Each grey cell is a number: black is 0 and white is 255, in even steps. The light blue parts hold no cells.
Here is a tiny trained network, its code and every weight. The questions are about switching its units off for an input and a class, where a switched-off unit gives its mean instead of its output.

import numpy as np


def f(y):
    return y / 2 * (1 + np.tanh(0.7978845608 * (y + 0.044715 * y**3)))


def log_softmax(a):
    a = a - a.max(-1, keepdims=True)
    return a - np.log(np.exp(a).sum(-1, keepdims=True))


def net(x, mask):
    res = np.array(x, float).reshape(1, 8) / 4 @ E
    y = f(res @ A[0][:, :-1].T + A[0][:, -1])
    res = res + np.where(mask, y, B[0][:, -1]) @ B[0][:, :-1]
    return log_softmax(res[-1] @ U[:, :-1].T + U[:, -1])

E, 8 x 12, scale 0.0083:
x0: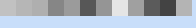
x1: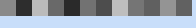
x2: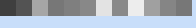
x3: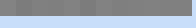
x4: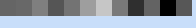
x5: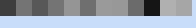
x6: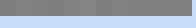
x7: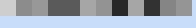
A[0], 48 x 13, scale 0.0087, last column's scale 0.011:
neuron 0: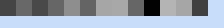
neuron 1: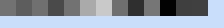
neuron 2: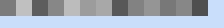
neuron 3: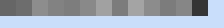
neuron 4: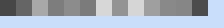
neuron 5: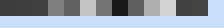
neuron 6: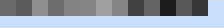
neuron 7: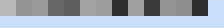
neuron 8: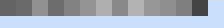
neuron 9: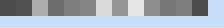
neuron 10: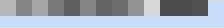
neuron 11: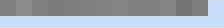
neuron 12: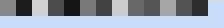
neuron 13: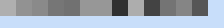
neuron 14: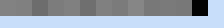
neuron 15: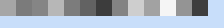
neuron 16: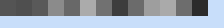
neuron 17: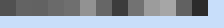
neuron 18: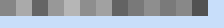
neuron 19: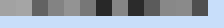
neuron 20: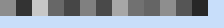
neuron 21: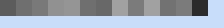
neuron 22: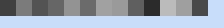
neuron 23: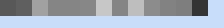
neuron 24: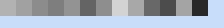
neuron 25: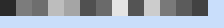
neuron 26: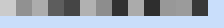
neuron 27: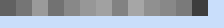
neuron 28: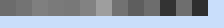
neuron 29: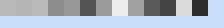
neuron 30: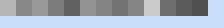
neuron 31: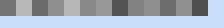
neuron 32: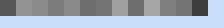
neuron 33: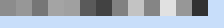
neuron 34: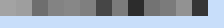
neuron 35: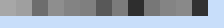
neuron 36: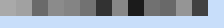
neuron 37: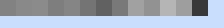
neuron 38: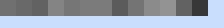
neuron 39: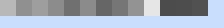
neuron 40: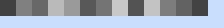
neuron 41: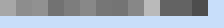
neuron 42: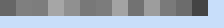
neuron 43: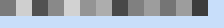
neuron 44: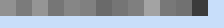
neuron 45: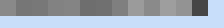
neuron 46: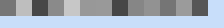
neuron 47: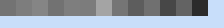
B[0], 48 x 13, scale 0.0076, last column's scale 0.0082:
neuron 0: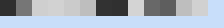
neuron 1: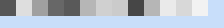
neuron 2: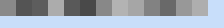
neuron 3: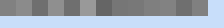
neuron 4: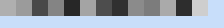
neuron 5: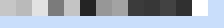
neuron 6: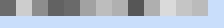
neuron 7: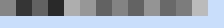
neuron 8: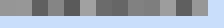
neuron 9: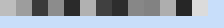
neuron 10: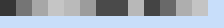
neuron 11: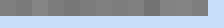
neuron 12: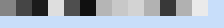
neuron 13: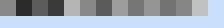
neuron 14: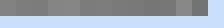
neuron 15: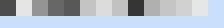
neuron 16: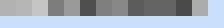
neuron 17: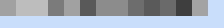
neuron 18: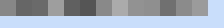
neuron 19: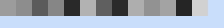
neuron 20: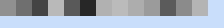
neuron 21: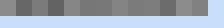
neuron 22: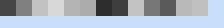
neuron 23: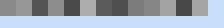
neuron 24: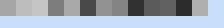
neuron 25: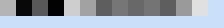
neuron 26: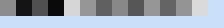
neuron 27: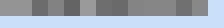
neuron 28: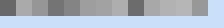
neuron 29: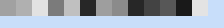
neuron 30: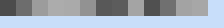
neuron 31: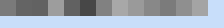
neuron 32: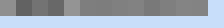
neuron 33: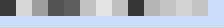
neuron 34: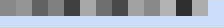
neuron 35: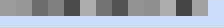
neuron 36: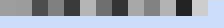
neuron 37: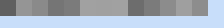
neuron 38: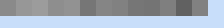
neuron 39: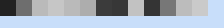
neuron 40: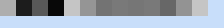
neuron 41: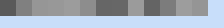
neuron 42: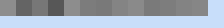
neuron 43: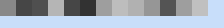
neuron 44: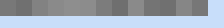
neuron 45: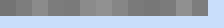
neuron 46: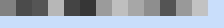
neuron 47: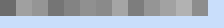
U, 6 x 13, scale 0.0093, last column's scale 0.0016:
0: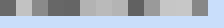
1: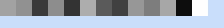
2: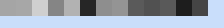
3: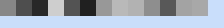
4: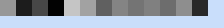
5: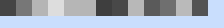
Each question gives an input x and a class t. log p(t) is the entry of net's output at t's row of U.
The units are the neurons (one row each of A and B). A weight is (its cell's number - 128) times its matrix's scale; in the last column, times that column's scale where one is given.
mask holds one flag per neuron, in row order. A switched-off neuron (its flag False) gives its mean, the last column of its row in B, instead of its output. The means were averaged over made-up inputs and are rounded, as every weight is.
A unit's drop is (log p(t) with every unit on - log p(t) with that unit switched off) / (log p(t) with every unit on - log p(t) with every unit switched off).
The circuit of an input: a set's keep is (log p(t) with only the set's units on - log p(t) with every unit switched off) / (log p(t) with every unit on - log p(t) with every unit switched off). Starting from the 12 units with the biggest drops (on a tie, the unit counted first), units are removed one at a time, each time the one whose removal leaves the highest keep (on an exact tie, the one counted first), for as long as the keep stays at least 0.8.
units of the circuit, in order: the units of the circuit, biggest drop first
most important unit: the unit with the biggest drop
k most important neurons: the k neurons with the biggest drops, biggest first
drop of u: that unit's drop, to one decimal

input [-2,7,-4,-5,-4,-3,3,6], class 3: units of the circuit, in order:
[neuron 12]
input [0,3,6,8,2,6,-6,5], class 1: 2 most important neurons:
[neuron 9; neuron 4]
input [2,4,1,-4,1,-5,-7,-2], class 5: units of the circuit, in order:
[neuron 39; neuron 10]
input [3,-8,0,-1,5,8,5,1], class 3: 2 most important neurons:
[neuron 43; neuron 46]
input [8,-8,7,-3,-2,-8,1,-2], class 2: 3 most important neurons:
[neuron 29; neuron 24; neuron 12]
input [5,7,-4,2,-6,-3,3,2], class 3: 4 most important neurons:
[neuron 12; neuron 20; neuron 1; neuron 6]
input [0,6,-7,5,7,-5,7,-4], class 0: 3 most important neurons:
[neuron 1; neuron 6; neuron 9]
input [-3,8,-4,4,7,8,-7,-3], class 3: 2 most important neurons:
[neuron 12; neuron 20]
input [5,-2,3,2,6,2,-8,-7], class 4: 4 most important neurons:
[neuron 25; neuron 40; neuron 15; neuron 33]
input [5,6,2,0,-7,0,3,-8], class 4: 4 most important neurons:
[neuron 25; neuron 40; neuron 1; neuron 6]
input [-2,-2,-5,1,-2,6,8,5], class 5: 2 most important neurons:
[neuron 0; neuron 22]
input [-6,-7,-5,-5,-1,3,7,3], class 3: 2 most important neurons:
[neuron 46; neuron 43]
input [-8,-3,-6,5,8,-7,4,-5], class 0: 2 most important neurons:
[neuron 1; neuron 6]
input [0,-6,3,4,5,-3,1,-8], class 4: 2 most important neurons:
[neuron 25; neuron 40]
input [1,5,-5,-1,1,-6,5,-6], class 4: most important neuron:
[neuron 25]
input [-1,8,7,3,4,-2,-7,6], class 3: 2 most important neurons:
[neuron 12; neuron 20]
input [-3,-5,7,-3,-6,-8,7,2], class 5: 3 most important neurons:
[neuron 39; neuron 10; neuron 30]
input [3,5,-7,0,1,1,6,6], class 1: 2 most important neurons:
[neuron 19; neuron 36]
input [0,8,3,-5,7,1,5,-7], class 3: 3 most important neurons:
[neuron 12; neuron 20; neuron 15]
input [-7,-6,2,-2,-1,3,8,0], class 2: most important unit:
neuron 5
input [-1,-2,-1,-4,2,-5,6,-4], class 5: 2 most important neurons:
[neuron 39; neuron 26]
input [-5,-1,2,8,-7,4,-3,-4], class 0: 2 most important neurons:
[neuron 15; neuron 33]
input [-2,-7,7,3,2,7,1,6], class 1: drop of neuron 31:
-0.1
